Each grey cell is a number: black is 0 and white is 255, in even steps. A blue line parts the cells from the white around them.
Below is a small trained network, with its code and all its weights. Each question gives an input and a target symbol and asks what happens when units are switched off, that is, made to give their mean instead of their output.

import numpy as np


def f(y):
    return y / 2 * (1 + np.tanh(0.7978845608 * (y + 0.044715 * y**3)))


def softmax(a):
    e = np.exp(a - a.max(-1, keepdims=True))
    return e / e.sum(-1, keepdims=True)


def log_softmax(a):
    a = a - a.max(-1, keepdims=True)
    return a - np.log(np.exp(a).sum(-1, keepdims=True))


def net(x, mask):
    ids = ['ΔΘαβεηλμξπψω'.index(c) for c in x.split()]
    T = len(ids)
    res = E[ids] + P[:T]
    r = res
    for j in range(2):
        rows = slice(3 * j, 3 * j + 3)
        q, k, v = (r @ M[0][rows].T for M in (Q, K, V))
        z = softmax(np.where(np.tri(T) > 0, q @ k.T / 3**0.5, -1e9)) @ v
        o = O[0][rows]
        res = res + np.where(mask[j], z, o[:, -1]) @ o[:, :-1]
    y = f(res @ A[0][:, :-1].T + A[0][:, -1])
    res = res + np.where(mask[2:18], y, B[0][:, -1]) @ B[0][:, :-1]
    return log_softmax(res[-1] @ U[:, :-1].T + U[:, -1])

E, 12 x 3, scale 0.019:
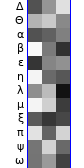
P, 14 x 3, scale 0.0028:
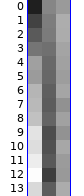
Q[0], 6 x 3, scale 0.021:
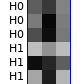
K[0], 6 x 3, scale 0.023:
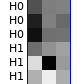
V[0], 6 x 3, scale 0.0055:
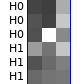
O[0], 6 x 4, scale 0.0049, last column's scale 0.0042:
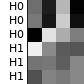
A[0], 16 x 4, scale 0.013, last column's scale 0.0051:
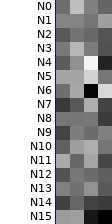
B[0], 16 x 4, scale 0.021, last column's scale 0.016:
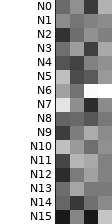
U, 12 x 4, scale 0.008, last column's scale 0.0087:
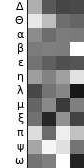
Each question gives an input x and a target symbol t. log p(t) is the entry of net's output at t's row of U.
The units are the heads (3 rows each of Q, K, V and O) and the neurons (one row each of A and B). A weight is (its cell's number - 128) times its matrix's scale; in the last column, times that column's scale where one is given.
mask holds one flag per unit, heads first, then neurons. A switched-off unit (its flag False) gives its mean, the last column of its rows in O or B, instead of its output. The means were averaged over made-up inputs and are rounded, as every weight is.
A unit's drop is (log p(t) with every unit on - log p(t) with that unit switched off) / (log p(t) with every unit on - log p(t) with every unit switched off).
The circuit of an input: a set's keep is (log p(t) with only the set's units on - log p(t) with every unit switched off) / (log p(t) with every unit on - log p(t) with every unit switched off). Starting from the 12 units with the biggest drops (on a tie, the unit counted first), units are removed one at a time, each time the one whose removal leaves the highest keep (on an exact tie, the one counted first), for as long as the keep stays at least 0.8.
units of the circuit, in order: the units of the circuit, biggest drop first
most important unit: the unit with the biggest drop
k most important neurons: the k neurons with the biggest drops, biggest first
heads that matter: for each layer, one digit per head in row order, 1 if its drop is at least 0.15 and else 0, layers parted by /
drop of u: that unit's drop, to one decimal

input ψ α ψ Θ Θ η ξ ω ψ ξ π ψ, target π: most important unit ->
H0
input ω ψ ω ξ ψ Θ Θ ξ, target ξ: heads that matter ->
10
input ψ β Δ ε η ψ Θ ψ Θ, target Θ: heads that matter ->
00
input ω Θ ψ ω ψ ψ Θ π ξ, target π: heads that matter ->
01
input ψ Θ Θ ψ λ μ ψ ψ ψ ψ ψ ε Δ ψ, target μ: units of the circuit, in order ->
[N15 H0]
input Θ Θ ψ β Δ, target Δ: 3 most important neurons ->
[N6 N5 N4]
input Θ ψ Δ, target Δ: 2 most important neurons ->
[N6 N4]
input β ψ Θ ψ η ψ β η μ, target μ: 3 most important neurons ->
[N15 N3 N0]
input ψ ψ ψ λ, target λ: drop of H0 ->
0.2
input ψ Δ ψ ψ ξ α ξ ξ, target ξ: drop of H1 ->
0.1
